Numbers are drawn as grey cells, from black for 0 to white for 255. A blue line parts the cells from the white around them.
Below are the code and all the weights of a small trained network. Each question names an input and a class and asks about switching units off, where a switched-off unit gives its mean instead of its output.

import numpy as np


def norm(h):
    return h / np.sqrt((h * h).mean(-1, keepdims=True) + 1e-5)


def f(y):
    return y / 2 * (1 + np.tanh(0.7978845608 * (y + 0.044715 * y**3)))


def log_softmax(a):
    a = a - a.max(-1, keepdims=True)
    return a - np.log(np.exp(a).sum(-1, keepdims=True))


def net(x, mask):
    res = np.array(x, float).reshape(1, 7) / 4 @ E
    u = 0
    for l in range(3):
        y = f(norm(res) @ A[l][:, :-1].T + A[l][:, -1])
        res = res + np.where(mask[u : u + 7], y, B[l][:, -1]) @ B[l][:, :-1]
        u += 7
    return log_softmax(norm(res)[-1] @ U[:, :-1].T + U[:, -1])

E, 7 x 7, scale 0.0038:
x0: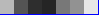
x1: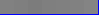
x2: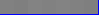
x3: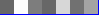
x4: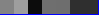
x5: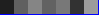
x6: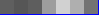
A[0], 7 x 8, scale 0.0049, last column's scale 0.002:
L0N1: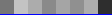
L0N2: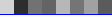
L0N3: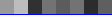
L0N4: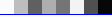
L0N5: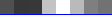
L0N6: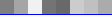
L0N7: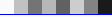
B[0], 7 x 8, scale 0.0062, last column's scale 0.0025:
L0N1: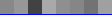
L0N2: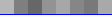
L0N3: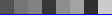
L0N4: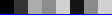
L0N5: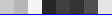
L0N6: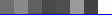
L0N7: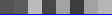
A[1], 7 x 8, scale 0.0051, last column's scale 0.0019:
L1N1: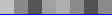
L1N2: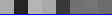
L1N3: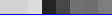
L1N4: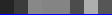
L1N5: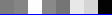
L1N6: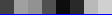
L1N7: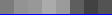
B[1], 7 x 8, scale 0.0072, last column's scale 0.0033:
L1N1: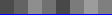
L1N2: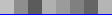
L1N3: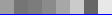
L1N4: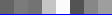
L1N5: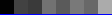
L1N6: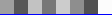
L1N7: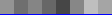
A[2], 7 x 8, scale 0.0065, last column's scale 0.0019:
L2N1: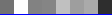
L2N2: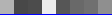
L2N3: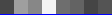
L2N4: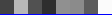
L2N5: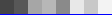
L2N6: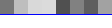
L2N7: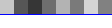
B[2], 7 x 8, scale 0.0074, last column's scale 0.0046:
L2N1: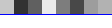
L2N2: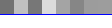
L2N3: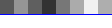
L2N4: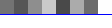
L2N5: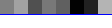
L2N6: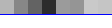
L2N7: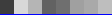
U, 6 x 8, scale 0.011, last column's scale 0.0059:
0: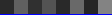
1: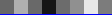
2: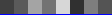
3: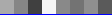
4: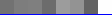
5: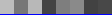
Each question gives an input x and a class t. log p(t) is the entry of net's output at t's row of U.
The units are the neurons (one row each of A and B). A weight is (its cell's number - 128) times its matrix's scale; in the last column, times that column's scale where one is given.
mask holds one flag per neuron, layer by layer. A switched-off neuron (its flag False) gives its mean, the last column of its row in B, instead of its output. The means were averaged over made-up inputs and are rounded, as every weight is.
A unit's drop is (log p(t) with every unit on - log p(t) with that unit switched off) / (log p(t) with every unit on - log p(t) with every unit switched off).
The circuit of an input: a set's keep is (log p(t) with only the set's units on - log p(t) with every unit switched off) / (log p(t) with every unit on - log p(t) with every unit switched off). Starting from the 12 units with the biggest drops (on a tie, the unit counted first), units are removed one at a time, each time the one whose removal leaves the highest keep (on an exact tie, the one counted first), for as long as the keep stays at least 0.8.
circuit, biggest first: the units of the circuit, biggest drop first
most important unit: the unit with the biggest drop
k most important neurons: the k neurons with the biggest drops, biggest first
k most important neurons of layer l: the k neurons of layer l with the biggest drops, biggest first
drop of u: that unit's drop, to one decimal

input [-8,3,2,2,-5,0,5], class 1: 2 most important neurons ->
[L2N6; L2N3]
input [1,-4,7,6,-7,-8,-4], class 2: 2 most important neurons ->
[L0N4; L0N7]
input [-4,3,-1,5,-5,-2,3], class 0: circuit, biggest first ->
[L1N5; L2N5]
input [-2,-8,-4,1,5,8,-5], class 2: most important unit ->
L1N6
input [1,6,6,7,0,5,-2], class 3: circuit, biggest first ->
[L2N1; L0N4]
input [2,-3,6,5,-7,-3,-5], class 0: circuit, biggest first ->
[L1N5; L2N5]
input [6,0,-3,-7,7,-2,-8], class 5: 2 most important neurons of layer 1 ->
[L1N5; L1N6]
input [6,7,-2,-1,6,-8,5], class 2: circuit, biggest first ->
[L0N4; L0N7]
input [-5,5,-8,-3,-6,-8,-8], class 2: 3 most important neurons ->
[L0N7; L0N4; L0N5]
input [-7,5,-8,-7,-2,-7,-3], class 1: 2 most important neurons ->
[L2N3; L2N6]
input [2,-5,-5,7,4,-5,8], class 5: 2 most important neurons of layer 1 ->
[L1N4; L1N5]
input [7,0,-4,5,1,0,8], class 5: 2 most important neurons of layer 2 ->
[L2N3; L2N6]
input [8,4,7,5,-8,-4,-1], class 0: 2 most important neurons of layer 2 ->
[L2N5; L2N6]
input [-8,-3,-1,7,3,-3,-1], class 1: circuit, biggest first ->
[L2N3; L2N6]
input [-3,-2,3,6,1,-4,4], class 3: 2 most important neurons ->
[L2N1; L1N6]
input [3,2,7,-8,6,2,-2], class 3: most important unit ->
L2N2
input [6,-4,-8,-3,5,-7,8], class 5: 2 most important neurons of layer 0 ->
[L0N5; L0N3]
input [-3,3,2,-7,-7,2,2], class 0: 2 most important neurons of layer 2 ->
[L2N5; L2N1]
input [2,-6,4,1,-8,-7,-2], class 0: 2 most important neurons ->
[L1N5; L0N6]
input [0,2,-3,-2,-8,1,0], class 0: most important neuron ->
[L1N5]
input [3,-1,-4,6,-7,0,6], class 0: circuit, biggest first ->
[L1N5; L2N5]
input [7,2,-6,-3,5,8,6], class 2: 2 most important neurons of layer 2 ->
[L2N3; L2N6]
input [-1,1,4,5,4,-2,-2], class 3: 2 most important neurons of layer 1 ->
[L1N5; L1N6]
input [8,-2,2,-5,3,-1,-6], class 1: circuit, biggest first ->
[L2N7; L0N6]
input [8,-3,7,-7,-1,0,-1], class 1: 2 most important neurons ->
[L2N7; L2N4]
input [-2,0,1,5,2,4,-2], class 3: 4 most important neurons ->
[L0N5; L0N4; L2N1; L0N7]
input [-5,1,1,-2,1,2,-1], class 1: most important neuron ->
[L0N5]
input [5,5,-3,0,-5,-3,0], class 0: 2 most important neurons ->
[L1N5; L2N5]
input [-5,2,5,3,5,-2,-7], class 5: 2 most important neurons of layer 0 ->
[L0N3; L0N6]
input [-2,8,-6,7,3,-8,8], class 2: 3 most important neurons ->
[L0N4; L0N7; L0N6]
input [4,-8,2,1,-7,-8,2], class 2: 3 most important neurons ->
[L0N4; L0N7; L1N4]
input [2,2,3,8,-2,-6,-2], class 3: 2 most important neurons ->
[L2N1; L0N1]
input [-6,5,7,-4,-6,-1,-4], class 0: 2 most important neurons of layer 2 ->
[L2N5; L2N7]
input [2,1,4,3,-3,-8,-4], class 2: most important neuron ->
[L0N4]
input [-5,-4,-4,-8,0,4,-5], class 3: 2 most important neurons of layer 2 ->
[L2N2; L2N7]
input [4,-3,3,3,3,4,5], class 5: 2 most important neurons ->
[L0N5; L0N4]
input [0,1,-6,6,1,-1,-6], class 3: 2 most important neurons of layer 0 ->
[L0N5; L0N1]
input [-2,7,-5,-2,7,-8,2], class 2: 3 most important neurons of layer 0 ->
[L0N4; L0N7; L0N6]
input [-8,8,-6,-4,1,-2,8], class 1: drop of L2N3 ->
0.2
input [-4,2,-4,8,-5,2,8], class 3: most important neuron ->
[L2N1]
